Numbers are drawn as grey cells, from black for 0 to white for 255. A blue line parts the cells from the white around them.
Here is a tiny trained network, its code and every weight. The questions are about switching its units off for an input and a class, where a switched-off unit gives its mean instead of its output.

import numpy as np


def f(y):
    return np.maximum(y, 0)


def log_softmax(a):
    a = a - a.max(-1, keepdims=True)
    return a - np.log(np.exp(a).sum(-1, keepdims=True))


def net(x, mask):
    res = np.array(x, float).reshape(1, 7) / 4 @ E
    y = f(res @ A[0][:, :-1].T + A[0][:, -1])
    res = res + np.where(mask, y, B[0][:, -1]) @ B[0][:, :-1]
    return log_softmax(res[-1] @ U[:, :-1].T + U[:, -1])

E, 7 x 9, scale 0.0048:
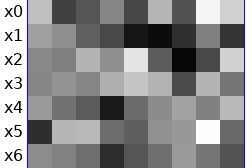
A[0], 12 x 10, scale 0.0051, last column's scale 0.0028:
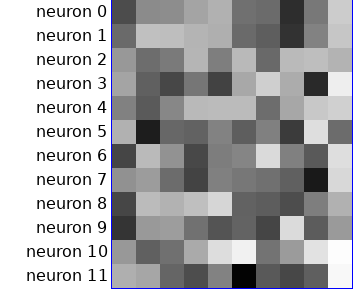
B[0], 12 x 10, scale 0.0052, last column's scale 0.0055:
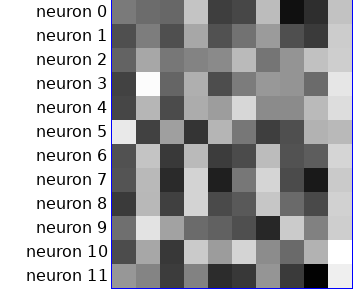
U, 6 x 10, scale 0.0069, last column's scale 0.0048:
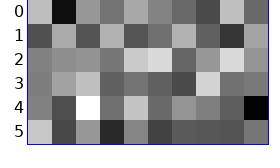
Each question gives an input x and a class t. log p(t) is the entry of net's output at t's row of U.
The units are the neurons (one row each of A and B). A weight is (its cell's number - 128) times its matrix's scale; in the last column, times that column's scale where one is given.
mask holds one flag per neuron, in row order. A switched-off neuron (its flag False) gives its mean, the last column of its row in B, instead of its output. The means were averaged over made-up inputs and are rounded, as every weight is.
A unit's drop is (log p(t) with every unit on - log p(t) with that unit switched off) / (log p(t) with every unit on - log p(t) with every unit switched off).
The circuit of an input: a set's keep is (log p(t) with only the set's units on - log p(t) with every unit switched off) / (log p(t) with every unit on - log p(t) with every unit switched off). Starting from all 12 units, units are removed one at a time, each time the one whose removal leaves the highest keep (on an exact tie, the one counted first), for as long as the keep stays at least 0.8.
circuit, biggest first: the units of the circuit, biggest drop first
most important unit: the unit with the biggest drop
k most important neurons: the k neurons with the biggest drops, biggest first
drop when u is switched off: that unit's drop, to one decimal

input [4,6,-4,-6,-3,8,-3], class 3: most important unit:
neuron 9
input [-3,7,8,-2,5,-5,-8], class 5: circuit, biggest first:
neuron 5; neuron 10
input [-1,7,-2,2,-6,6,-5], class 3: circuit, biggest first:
neuron 9; neuron 10
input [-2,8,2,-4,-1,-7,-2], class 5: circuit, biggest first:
neuron 5; neuron 10
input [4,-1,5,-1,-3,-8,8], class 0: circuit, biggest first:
neuron 5; neuron 3
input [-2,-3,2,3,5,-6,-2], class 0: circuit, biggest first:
neuron 5; neuron 3
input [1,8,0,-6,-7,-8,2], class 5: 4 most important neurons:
neuron 5; neuron 10; neuron 8; neuron 6
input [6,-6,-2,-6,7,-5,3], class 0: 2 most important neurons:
neuron 5; neuron 9
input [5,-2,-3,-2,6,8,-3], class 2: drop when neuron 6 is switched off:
-0.1
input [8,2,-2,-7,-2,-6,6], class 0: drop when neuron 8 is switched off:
0.2
